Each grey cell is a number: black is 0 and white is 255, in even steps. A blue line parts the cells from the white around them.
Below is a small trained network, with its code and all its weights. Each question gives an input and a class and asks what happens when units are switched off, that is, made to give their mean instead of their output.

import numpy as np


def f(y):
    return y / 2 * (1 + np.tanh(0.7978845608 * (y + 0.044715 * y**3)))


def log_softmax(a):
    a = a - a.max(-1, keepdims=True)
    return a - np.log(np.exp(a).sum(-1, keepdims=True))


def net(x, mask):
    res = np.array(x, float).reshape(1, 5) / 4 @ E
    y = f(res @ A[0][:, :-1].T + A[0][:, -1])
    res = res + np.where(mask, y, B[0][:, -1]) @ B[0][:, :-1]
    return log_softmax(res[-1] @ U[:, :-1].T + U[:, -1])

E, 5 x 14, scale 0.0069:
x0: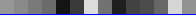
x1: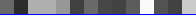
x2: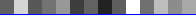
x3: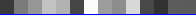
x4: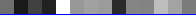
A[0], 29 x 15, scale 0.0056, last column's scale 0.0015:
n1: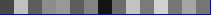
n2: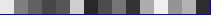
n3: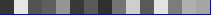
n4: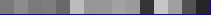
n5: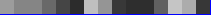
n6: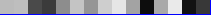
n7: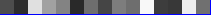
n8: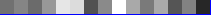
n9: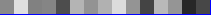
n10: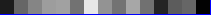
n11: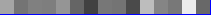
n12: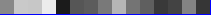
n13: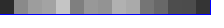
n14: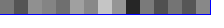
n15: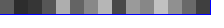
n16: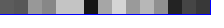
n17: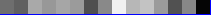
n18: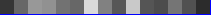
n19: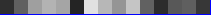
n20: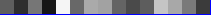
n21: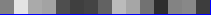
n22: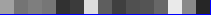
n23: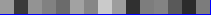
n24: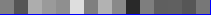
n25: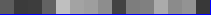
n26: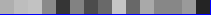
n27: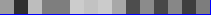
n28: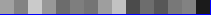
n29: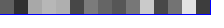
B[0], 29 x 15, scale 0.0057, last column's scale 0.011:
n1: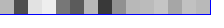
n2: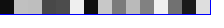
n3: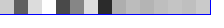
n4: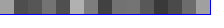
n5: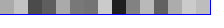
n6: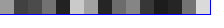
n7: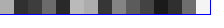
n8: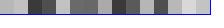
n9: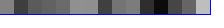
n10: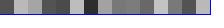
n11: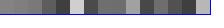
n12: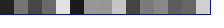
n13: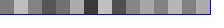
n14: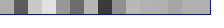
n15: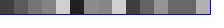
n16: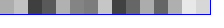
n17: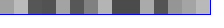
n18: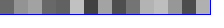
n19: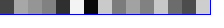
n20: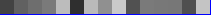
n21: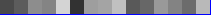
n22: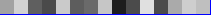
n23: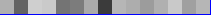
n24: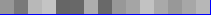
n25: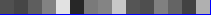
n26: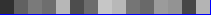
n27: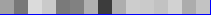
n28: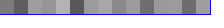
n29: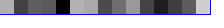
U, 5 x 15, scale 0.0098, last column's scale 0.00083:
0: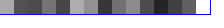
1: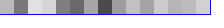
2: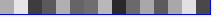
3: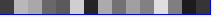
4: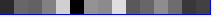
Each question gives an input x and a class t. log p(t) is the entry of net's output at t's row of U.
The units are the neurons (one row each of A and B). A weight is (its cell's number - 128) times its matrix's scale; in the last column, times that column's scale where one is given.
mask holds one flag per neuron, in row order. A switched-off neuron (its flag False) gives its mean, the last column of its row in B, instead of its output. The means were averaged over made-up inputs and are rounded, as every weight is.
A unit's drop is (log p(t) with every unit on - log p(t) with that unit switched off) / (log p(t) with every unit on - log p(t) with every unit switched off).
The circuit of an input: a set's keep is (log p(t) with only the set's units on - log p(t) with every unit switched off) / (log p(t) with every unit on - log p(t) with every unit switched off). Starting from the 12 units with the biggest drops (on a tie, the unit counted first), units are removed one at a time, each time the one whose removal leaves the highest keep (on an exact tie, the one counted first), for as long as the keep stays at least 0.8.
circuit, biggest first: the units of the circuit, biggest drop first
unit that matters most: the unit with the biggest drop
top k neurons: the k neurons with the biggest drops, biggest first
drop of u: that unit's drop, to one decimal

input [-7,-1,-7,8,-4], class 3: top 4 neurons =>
n19, n10, n13, n3
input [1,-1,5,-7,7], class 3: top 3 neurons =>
n2, n12, n21
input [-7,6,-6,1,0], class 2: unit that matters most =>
n16
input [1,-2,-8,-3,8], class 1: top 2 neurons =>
n27, n23
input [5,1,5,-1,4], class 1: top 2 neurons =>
n3, n1
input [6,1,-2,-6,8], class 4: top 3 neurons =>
n20, n25, n15
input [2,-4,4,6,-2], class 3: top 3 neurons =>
n19, n7, n18
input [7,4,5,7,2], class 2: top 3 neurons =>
n22, n5, n2
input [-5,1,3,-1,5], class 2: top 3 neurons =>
n8, n16, n12
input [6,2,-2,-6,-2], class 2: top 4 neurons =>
n22, n5, n19, n10
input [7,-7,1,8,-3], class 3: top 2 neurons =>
n19, n18
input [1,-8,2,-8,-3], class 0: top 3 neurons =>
n6, n9, n4
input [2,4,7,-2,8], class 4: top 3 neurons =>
n25, n15, n20
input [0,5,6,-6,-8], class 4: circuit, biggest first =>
n12
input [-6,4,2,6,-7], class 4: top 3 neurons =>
n12, n21, n2
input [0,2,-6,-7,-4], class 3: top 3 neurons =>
n2, n3, n1
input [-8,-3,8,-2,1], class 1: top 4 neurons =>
n3, n1, n22, n5
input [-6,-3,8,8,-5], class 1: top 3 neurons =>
n3, n1, n2
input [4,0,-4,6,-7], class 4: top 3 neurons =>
n12, n2, n21
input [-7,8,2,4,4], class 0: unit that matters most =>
n7
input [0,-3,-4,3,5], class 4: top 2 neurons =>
n20, n3
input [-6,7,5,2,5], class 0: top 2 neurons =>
n7, n29
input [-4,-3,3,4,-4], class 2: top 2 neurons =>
n2, n8
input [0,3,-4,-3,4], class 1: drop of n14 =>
0.2
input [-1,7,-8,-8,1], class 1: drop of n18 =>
0.1
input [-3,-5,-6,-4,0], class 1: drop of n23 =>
0.3
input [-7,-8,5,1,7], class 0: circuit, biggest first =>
n6
